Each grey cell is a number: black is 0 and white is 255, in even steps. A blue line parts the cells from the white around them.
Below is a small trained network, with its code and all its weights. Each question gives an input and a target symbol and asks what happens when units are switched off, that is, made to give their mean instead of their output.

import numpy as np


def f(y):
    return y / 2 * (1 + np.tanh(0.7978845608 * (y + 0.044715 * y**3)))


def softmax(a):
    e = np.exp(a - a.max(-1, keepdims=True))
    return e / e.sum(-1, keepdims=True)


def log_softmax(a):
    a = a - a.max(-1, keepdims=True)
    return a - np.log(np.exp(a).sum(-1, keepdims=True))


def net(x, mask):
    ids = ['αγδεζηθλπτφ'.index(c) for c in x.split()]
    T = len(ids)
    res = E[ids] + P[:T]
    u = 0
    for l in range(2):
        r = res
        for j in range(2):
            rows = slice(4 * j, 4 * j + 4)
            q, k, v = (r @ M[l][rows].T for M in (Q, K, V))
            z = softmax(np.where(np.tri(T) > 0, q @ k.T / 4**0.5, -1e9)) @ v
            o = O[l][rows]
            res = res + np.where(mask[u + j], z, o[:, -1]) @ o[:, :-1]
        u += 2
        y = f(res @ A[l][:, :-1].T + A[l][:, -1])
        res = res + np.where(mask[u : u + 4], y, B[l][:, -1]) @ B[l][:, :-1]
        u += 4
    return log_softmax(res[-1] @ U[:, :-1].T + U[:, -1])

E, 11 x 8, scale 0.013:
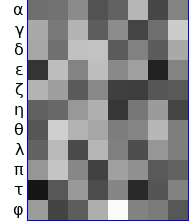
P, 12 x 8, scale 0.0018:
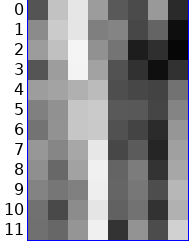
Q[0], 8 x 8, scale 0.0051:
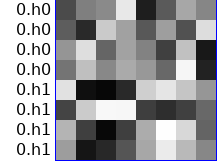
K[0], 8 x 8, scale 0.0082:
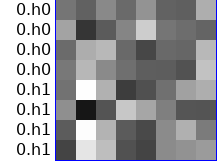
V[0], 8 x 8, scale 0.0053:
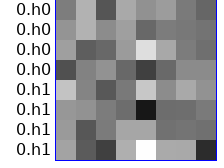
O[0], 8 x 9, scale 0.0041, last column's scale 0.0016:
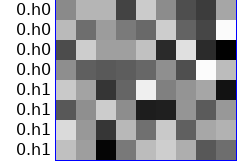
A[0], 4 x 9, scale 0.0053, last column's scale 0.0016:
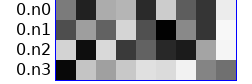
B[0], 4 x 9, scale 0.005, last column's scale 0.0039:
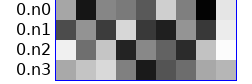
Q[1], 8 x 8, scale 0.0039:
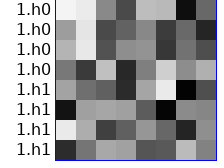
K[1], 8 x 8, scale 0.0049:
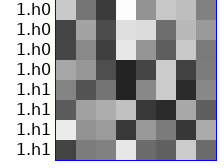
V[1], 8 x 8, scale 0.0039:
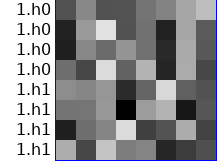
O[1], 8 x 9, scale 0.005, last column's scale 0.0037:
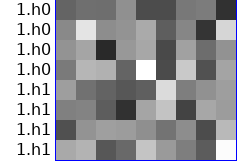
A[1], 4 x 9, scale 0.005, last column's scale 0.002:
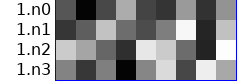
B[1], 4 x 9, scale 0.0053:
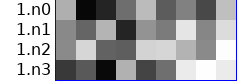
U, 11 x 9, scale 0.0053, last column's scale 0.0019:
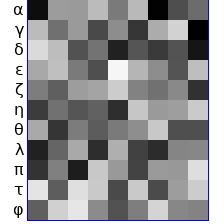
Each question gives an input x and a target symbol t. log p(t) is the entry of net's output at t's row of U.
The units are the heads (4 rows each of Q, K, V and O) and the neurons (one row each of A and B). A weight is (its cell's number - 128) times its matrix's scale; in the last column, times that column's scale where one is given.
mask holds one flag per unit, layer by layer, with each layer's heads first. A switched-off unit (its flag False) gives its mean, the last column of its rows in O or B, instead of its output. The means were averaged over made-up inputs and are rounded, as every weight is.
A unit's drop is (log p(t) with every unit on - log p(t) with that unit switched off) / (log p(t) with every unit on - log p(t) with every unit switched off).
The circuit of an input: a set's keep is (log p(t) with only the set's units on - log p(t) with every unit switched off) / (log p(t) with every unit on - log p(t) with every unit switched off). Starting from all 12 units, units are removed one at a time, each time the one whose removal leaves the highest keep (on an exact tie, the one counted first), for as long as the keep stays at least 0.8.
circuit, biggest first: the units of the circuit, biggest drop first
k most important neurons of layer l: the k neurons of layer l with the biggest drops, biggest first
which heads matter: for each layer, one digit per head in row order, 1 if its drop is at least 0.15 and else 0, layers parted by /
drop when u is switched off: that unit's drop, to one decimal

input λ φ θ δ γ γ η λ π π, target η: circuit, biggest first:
0.h1, 1.h0, 1.n3, 1.h1
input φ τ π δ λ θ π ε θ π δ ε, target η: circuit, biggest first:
0.h1, 1.h0, 1.n3
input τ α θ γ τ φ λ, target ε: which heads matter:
01 / 01
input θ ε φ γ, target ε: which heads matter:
11 / 00
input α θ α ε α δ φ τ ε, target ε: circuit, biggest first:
0.h1
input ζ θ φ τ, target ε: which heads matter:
01 / 00
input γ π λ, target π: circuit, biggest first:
0.n1, 0.n2, 1.h1, 1.n0
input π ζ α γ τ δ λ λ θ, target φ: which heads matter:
01 / 01
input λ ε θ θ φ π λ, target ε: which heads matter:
11 / 00
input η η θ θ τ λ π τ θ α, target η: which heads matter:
10 / 01
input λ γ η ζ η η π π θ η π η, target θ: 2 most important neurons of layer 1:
1.n0, 1.n1
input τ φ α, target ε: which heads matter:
11 / 00
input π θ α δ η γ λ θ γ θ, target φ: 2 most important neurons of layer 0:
0.n3, 0.n2
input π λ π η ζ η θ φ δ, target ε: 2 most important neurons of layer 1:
1.n2, 1.n3
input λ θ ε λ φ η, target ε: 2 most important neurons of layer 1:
1.n3, 1.n2
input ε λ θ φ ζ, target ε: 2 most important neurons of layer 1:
1.n2, 1.n3
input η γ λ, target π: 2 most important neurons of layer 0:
0.n1, 0.n2
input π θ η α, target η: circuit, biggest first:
1.n3, 1.h1, 0.n1, 1.h0
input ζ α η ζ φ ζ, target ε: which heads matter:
01 / 00
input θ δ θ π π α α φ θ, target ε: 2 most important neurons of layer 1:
1.n2, 1.n3
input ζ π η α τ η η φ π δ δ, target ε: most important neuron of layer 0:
0.n2
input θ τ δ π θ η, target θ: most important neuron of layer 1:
1.n0
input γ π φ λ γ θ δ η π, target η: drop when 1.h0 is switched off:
1.0
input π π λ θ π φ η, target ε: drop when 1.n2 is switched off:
0.2
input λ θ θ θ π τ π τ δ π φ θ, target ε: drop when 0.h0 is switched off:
-0.1
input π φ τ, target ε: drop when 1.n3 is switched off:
0.1
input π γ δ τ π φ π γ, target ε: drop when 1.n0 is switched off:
0.0
